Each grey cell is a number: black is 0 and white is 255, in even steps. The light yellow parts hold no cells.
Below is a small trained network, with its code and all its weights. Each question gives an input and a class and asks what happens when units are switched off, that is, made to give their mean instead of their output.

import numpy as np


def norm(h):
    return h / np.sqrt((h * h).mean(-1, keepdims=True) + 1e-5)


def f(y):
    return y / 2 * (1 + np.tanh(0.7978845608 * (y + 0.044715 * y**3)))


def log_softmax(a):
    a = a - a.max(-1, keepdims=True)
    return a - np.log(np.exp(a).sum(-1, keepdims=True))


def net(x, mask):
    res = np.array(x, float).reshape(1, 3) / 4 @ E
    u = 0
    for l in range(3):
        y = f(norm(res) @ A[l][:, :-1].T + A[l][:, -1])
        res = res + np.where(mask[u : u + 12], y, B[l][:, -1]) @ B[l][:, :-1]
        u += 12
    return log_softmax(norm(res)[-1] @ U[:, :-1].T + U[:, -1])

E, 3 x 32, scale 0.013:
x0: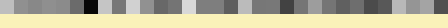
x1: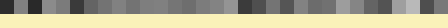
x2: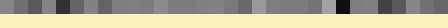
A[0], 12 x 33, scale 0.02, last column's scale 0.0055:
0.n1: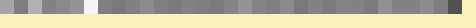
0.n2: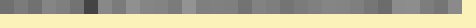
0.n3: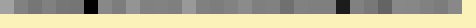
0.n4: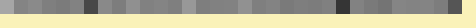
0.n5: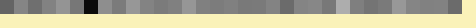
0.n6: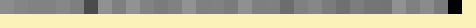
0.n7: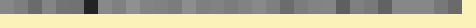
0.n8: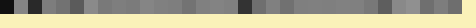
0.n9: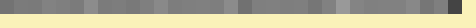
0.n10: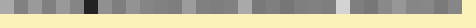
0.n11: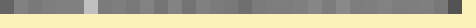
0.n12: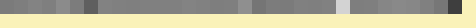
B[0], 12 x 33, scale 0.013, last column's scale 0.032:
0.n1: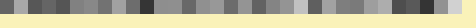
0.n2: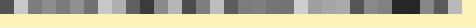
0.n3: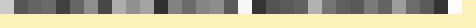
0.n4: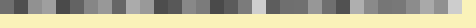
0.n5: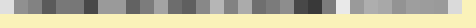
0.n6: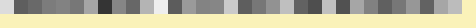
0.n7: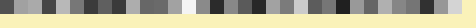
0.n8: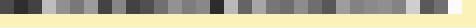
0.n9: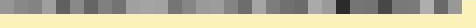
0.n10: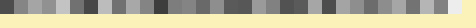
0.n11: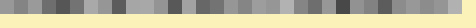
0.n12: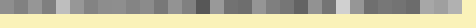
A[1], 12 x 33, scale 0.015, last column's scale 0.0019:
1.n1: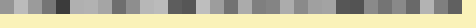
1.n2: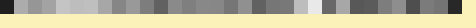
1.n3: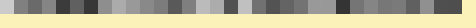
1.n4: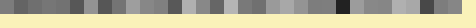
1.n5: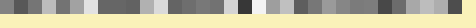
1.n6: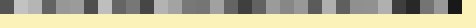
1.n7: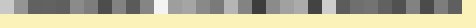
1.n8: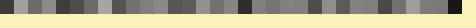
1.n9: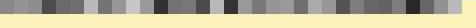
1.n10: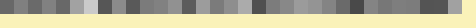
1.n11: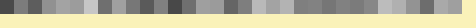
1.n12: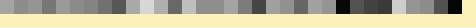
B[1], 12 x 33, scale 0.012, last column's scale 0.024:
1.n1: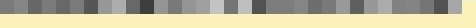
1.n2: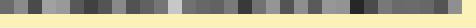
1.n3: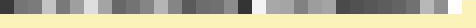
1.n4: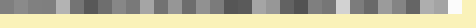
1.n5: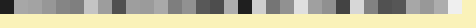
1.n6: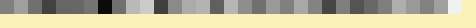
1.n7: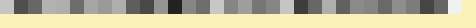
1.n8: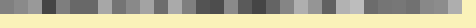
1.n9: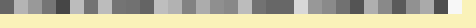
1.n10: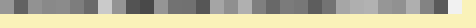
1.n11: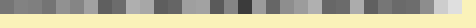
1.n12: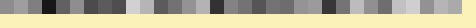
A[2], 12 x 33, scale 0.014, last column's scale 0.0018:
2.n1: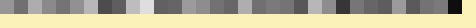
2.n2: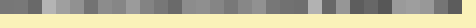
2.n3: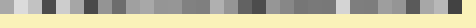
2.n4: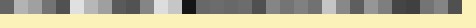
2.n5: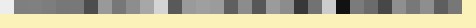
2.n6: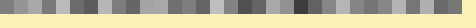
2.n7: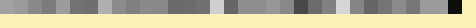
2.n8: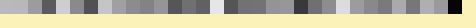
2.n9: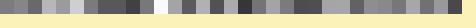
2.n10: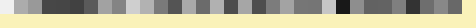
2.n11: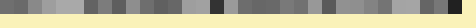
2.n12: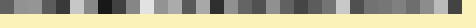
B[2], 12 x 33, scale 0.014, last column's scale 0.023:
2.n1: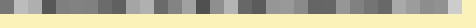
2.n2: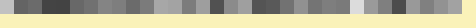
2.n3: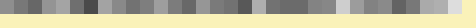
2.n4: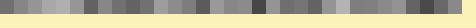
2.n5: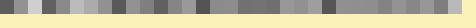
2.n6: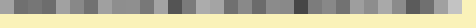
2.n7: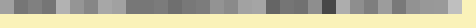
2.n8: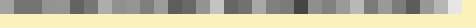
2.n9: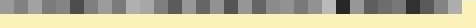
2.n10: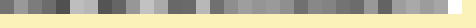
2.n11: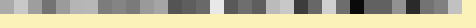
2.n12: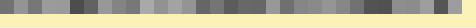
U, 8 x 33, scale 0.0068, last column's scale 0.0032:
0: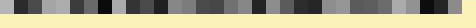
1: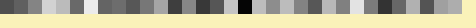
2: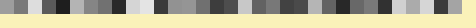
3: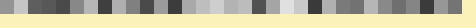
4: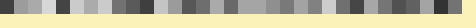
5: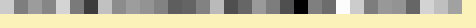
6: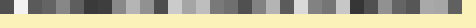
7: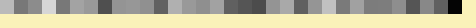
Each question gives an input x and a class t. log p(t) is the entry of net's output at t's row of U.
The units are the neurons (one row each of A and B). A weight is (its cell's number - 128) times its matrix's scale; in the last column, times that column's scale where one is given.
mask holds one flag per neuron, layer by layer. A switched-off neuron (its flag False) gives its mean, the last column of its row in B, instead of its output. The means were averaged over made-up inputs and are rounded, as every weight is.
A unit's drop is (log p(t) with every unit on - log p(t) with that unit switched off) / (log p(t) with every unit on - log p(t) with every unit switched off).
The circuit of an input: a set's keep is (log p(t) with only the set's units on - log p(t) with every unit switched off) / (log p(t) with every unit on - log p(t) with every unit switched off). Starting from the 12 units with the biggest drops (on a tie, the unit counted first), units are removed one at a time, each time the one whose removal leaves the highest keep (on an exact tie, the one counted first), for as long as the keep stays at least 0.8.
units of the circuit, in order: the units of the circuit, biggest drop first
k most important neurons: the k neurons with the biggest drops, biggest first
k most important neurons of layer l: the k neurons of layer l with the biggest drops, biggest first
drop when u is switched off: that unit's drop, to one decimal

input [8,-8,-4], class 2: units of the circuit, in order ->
0.n3
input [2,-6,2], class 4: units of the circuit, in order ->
1.n9, 0.n8
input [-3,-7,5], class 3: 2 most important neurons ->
0.n10, 0.n3
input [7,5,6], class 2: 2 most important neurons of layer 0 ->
0.n3, 0.n7
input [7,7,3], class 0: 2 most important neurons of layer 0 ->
0.n8, 0.n2
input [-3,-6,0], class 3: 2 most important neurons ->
0.n10, 0.n3
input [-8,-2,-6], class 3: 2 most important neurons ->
0.n10, 0.n8
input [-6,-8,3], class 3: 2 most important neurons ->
0.n3, 0.n10
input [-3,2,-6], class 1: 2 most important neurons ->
0.n3, 0.n7
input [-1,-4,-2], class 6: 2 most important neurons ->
0.n6, 0.n3
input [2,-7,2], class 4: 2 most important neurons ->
0.n1, 1.n3
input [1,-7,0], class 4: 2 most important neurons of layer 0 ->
0.n7, 0.n8
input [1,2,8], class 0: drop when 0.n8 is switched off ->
0.7
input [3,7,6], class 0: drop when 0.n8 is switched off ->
0.3
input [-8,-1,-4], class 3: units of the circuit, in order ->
0.n1
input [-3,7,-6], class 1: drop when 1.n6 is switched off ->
0.0
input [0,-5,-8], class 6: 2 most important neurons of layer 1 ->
1.n2, 1.n6
